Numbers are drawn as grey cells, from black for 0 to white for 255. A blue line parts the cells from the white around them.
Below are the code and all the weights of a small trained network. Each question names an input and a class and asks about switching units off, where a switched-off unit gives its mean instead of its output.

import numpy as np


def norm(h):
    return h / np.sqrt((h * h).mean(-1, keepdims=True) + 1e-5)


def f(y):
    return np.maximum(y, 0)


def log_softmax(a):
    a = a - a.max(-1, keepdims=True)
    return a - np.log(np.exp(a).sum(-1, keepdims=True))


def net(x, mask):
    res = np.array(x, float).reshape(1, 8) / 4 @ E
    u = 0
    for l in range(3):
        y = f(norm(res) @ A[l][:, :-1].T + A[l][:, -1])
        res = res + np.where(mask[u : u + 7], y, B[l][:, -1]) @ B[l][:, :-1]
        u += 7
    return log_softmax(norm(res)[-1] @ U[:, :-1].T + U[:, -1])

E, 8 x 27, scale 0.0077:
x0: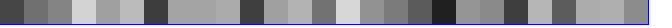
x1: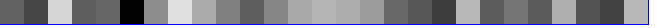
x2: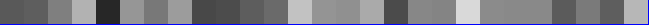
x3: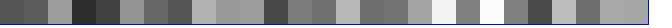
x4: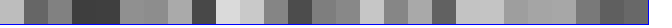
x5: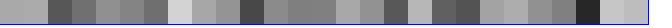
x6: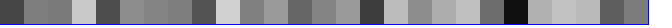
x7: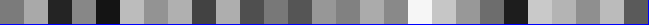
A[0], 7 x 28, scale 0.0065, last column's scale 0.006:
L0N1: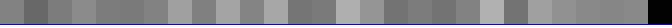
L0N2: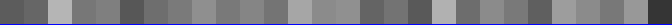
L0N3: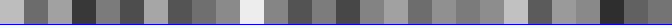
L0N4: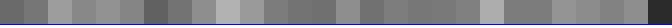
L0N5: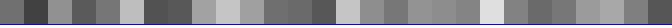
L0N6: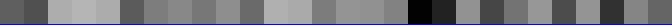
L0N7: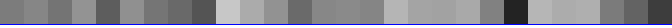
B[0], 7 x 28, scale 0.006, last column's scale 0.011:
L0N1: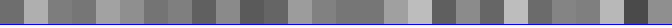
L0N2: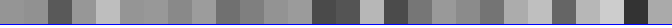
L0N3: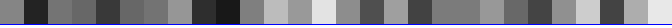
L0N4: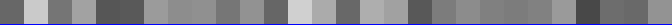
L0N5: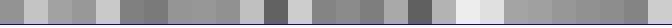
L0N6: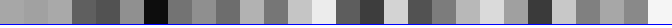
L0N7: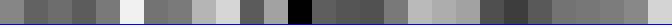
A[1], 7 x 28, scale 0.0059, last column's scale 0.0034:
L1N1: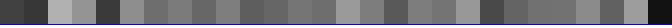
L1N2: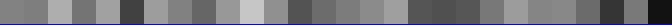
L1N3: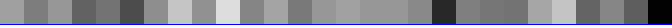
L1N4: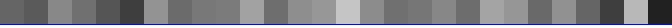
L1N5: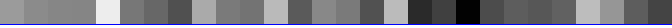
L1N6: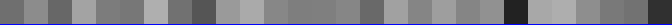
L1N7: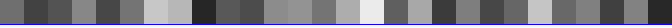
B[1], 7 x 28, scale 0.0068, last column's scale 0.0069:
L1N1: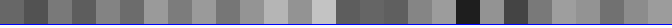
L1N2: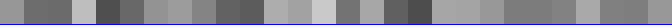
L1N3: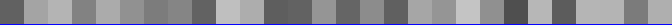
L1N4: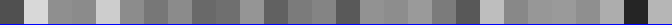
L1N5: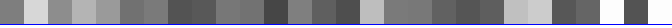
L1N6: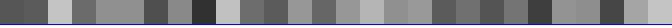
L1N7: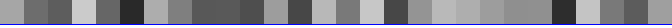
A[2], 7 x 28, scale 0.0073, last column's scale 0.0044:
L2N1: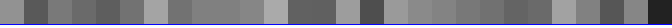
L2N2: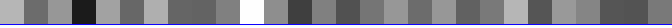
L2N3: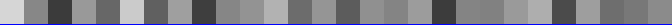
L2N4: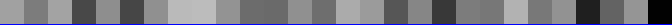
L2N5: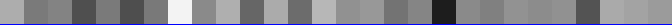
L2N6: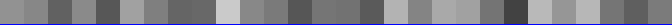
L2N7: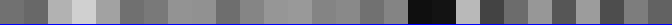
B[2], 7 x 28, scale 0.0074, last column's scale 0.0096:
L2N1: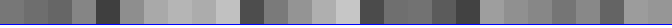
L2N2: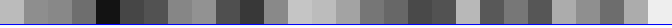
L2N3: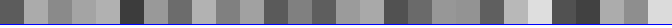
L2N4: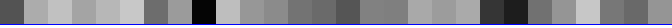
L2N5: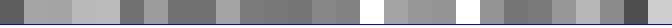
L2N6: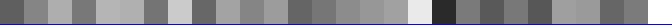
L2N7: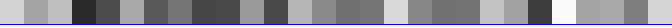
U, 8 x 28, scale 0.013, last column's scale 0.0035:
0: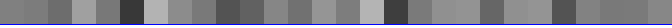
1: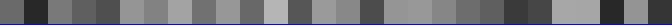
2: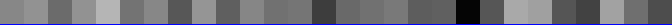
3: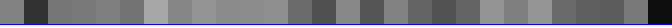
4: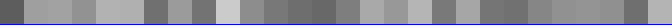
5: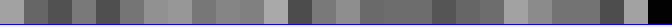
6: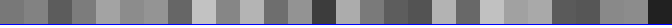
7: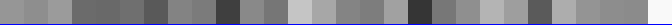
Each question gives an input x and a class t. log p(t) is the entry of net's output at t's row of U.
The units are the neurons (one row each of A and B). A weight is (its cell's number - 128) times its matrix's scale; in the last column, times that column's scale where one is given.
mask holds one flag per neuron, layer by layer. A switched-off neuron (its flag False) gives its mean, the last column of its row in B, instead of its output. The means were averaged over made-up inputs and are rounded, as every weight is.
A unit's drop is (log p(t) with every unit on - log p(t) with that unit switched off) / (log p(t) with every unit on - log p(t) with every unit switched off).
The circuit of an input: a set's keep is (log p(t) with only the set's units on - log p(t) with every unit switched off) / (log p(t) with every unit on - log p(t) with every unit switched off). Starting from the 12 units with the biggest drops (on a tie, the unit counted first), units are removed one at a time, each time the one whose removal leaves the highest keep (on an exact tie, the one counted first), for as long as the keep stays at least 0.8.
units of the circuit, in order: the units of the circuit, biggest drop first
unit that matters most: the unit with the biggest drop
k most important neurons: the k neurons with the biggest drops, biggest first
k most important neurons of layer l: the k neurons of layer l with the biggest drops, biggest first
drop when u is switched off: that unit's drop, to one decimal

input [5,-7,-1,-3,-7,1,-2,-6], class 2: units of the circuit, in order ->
[L1N5]
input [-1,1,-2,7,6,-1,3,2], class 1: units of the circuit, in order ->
[L0N7 L0N3]
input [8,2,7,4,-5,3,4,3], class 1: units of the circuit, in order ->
[L1N5 L1N1]
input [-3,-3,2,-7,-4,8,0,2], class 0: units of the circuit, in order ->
[L0N6 L1N7]
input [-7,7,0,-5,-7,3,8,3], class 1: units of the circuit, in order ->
[L1N5 L0N5]
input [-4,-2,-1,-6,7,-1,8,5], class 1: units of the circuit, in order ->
[L0N7 L1N5]
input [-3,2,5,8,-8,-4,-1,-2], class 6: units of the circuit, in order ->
[L0N2 L0N6 L2N2 L2N7]
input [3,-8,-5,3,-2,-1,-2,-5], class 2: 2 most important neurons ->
[L1N5 L0N6]
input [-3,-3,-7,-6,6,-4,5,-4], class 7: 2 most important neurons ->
[L1N5 L0N3]
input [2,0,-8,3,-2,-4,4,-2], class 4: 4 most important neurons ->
[L0N7 L1N5 L0N6 L2N6]
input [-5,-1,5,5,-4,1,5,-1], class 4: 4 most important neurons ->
[L0N3 L0N2 L2N2 L0N6]
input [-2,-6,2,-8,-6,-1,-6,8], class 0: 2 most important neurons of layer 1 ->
[L1N7 L1N4]
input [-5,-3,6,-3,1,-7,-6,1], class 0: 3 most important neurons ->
[L0N6 L1N7 L0N5]
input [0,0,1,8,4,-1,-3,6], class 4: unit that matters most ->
L0N5
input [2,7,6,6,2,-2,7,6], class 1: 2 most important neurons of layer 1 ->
[L1N1 L1N5]
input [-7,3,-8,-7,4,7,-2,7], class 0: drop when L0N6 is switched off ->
0.2
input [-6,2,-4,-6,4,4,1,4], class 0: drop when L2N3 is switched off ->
0.1
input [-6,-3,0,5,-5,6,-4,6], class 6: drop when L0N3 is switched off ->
0.3
